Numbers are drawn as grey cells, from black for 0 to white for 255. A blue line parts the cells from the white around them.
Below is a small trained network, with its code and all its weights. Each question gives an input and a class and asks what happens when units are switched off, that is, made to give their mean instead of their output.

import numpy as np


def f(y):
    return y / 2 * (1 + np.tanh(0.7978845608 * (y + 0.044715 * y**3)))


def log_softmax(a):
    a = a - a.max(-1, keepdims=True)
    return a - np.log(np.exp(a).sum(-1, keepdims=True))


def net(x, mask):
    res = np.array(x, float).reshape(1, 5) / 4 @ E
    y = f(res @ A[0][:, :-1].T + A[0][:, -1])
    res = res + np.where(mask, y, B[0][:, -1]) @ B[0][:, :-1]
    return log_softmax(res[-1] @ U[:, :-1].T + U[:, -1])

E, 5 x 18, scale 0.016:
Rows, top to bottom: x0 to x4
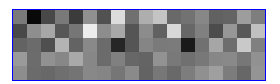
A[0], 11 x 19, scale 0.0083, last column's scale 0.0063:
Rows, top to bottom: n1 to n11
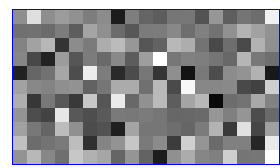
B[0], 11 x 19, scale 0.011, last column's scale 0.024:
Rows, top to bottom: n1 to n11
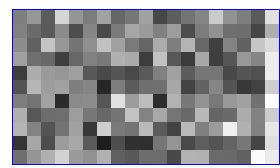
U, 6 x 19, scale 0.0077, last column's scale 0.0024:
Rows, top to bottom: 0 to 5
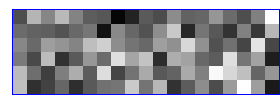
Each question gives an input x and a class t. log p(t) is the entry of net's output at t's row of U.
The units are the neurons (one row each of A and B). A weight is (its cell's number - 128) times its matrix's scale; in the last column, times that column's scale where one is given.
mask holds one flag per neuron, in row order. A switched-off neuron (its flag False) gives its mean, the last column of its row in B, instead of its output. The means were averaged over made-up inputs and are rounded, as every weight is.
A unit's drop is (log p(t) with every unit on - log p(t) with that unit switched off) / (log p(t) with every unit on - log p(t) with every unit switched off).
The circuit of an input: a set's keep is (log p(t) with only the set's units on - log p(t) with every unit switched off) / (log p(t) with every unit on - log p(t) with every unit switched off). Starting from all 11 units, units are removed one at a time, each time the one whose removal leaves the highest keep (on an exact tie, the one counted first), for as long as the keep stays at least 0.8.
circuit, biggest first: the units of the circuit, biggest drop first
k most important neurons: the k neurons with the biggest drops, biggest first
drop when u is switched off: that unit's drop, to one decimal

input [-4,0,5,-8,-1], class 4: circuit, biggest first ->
[n9; n10]
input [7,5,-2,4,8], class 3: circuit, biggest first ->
[n7]
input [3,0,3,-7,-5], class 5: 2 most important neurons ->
[n10; n6]
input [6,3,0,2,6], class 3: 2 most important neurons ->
[n7; n10]
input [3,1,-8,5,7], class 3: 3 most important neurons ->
[n7; n5; n3]
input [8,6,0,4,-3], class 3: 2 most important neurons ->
[n7; n10]
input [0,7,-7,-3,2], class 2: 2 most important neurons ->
[n3; n11]
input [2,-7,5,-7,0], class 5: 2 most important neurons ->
[n4; n8]
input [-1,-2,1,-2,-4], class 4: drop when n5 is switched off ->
0.3
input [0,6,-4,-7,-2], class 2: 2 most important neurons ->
[n3; n11]
